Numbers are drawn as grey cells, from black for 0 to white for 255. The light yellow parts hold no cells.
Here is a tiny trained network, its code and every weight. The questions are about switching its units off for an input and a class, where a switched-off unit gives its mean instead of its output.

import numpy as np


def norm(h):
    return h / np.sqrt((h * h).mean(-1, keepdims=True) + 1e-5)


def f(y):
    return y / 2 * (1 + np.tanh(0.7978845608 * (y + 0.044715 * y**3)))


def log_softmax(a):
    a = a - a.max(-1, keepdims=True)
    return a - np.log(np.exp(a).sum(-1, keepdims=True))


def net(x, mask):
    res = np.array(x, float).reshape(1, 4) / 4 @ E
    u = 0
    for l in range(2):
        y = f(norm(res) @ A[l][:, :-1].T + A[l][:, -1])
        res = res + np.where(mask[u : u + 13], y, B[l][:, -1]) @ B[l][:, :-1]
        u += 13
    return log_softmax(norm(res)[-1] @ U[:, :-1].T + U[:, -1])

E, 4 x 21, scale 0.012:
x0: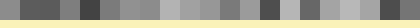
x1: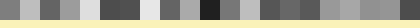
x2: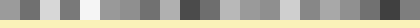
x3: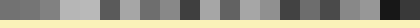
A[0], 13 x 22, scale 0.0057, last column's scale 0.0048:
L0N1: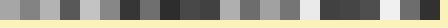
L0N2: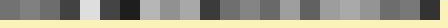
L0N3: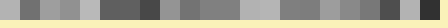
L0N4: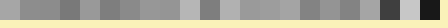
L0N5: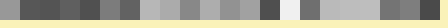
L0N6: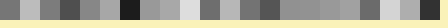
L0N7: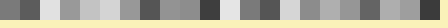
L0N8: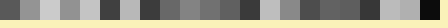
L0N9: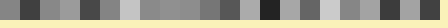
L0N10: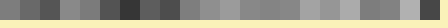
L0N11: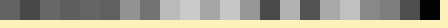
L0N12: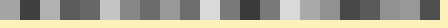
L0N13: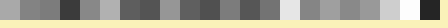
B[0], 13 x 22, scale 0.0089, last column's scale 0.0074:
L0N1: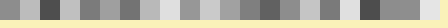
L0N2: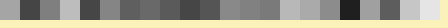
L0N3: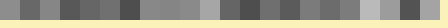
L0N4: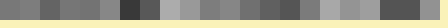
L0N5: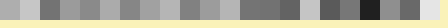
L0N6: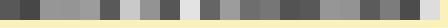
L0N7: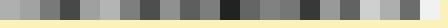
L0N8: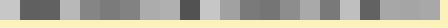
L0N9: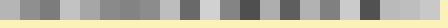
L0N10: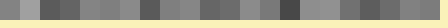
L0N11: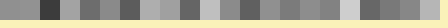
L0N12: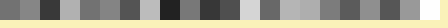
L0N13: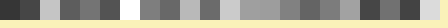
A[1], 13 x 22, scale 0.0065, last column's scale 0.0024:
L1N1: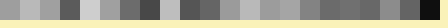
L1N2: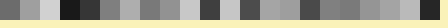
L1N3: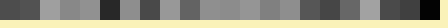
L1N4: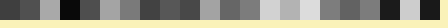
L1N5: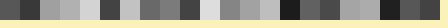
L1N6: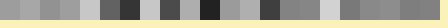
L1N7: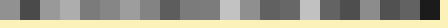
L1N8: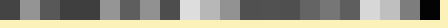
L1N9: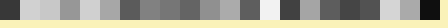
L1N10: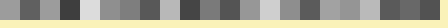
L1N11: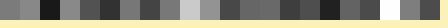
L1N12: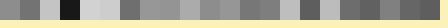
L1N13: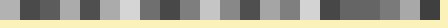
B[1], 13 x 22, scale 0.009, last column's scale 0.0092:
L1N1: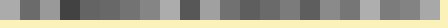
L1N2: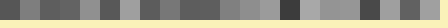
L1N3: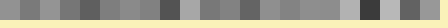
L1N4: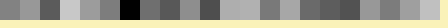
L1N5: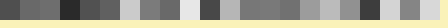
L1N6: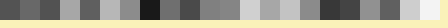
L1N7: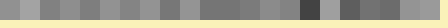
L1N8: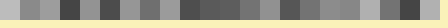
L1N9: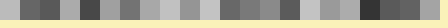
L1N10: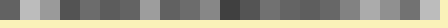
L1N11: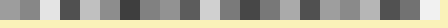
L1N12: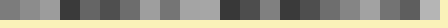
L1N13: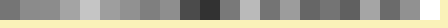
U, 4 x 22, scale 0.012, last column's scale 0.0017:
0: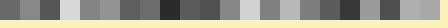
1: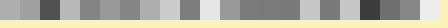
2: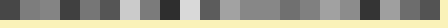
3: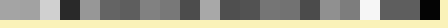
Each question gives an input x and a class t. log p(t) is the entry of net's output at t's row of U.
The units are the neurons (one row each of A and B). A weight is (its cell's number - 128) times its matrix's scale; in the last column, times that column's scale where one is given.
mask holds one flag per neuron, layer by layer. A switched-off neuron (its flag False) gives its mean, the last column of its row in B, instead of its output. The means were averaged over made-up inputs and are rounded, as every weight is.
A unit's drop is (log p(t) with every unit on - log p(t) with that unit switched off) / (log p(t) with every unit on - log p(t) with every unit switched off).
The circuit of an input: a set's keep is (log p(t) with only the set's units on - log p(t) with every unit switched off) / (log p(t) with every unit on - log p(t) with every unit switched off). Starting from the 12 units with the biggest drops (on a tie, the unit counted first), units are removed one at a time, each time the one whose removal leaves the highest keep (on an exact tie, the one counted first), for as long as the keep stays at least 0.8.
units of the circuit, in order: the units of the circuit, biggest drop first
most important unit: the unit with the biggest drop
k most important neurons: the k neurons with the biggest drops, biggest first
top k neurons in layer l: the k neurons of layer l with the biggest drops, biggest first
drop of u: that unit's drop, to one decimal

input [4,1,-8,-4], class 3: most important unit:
L1N11
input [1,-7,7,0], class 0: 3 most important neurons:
(L0N12; L1N4; L1N11)
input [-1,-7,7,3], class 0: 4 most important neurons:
(L0N12; L1N4; L1N11; L1N8)
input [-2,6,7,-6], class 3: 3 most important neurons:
(L0N7; L1N12; L0N12)
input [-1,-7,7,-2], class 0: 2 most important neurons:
(L0N12; L1N4)
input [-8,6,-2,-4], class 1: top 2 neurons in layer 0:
(L0N1; L0N12)
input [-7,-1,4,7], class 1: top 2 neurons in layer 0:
(L0N1; L0N8)
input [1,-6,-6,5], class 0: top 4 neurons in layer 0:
(L0N7; L0N6; L0N3; L0N13)
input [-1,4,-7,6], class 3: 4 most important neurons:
(L1N11; L0N13; L0N6; L1N8)
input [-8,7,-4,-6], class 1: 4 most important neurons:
(L0N1; L0N12; L1N9; L1N13)
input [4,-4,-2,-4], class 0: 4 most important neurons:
(L0N12; L1N13; L0N1; L1N5)
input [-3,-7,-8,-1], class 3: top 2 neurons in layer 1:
(L1N11; L1N8)
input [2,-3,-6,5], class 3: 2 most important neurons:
(L1N11; L0N13)
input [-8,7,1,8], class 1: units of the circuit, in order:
(L1N9)
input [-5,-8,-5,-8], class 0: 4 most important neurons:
(L0N12; L1N13; L1N4; L1N5)
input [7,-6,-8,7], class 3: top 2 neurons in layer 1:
(L1N11; L1N13)
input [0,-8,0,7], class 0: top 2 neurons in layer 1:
(L1N4; L1N13)
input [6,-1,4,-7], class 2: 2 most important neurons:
(L0N13; L0N6)
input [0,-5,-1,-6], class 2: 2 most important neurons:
(L0N13; L0N2)
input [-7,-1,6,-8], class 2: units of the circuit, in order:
(L0N13)
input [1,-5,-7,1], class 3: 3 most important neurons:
(L1N11; L0N2; L1N8)
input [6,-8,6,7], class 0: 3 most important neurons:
(L1N4; L0N12; L0N13)
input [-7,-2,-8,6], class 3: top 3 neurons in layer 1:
(L1N11; L1N13; L1N8)
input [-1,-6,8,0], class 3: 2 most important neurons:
(L0N7; L0N2)
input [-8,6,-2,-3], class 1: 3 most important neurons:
(L0N1; L0N12; L1N9)
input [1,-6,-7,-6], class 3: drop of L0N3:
-0.1
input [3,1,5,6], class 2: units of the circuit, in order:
(L1N5)
